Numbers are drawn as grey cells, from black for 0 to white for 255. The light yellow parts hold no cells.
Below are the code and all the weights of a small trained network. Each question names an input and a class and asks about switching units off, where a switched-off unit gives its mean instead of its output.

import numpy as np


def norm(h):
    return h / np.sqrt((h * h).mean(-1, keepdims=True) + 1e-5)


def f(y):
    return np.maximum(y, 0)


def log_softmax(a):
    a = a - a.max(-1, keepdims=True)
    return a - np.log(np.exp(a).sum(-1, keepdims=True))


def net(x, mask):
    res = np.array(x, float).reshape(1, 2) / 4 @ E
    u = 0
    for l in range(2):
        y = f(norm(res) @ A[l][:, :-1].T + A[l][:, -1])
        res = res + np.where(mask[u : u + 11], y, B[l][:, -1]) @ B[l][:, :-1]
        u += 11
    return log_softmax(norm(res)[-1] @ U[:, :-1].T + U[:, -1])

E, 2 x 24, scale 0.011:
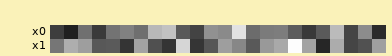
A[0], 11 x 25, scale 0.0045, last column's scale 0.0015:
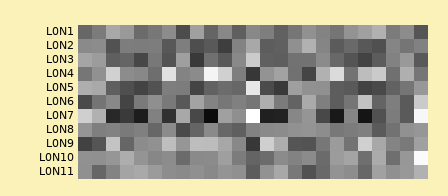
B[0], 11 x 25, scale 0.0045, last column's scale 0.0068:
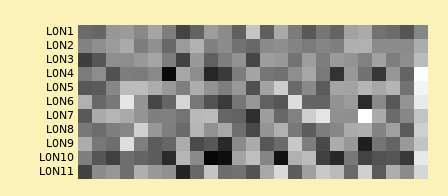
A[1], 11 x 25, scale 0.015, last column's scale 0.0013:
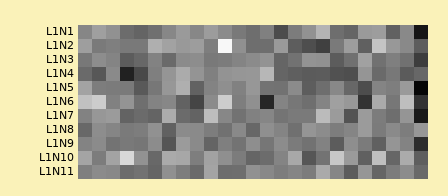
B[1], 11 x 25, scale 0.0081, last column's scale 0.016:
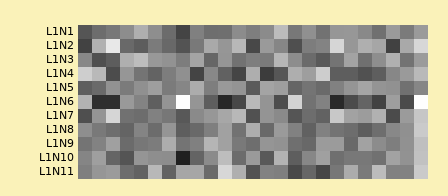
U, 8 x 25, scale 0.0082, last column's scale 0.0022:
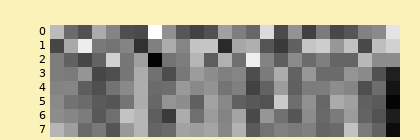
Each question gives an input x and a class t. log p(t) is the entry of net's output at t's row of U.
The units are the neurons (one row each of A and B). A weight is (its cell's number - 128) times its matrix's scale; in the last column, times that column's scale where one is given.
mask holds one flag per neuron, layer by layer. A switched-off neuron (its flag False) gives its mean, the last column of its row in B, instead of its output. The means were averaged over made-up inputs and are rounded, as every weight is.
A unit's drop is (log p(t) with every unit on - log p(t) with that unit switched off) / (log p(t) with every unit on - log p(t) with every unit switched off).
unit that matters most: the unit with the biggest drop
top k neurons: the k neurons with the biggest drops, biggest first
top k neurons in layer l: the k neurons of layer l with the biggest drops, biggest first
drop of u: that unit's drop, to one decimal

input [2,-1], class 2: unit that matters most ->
L1N10
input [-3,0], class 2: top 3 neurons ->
L0N4, L0N10, L1N6
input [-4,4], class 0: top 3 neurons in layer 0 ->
L0N11, L0N7, L0N4
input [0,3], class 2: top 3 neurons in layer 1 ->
L1N6, L1N2, L1N7
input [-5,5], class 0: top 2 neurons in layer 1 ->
L1N6, L1N2
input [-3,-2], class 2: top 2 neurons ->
L0N11, L0N10
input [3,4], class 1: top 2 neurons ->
L1N6, L0N10
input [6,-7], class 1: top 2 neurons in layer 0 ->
L0N10, L0N4
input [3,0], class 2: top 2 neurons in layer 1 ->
L1N10, L1N6
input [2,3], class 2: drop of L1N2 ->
0.1
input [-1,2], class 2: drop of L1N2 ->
0.2
